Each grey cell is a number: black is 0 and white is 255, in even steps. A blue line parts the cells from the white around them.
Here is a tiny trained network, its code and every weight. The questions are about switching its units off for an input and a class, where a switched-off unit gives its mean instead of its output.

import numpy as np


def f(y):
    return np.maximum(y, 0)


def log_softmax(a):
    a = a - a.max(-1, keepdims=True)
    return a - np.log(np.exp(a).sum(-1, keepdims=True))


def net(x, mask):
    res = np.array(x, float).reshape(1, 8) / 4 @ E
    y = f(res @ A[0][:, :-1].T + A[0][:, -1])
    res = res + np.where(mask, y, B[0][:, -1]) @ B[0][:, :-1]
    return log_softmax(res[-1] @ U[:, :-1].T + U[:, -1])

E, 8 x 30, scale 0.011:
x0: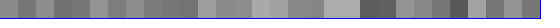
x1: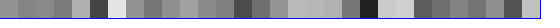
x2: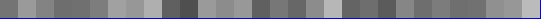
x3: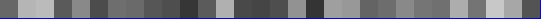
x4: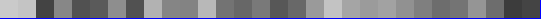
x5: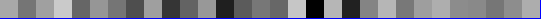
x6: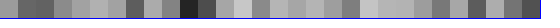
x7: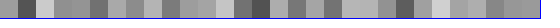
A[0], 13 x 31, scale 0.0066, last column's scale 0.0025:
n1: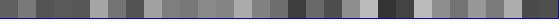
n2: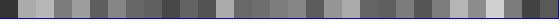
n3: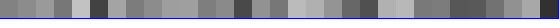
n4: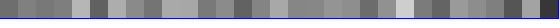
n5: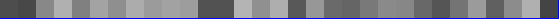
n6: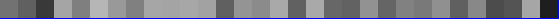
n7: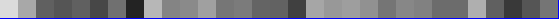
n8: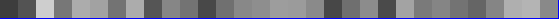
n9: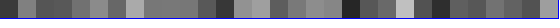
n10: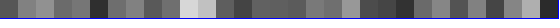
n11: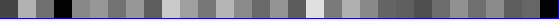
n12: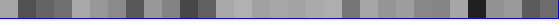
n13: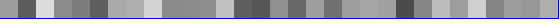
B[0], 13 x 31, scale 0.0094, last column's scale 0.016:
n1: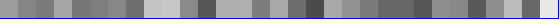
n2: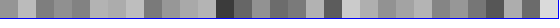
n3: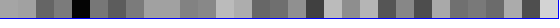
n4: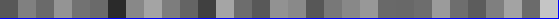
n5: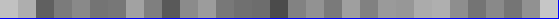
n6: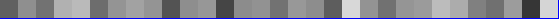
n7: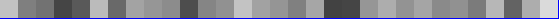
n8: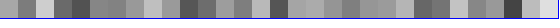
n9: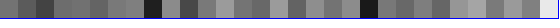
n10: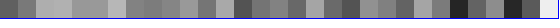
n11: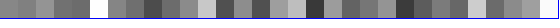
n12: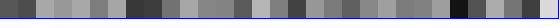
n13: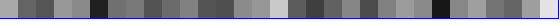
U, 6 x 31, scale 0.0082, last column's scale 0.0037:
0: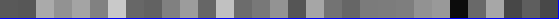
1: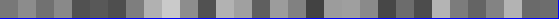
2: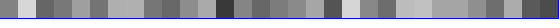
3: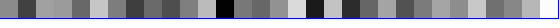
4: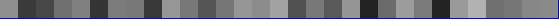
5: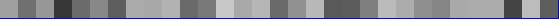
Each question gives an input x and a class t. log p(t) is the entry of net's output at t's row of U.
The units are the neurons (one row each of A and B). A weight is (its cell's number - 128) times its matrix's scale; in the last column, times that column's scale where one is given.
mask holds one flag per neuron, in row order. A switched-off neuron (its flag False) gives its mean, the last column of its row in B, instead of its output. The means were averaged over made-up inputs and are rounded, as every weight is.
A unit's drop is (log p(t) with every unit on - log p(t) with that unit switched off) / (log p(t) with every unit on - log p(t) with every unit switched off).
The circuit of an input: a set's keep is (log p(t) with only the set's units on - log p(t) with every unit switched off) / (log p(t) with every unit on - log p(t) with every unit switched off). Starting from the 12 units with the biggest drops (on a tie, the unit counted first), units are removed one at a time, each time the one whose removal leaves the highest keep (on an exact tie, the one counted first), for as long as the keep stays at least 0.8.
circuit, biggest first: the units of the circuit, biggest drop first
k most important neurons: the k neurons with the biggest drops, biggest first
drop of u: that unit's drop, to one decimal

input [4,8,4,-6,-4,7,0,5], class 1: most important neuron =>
(n3)
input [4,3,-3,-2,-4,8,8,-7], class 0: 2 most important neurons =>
(n12, n11)
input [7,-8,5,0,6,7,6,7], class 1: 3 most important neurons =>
(n1, n11, n10)
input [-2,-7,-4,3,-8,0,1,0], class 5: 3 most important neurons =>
(n8, n3, n4)
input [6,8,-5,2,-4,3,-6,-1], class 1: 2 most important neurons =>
(n3, n12)
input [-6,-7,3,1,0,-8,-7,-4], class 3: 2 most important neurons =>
(n11, n12)
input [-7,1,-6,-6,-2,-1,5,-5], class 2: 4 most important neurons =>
(n6, n10, n5, n13)
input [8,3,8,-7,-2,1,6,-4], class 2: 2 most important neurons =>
(n6, n10)
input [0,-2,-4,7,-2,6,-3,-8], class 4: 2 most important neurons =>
(n9, n11)
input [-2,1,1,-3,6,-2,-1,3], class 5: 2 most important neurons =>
(n7, n2)
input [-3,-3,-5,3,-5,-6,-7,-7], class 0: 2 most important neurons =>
(n10, n13)
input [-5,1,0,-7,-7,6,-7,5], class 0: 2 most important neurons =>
(n10, n11)
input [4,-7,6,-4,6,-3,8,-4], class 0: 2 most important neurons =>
(n12, n3)
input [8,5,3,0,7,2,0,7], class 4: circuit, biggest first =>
(n13)
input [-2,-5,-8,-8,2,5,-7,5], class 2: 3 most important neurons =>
(n6, n12, n11)
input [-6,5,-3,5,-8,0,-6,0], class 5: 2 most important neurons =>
(n8, n12)
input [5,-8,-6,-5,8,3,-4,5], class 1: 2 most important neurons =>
(n1, n8)
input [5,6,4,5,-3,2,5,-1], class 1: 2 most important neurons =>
(n3, n10)
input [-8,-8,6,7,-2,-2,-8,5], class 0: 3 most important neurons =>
(n10, n3, n4)
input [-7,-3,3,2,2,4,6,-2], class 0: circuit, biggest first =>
(n12)
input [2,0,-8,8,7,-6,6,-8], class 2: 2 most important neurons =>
(n2, n13)
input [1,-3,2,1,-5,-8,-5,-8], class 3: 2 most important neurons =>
(n11, n13)
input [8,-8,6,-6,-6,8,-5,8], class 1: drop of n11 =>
0.7
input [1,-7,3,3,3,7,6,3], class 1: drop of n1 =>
0.9
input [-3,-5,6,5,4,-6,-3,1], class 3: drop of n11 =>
1.1
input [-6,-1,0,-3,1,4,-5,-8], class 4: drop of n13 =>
0.0
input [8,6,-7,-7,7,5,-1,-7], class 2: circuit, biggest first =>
(n6)
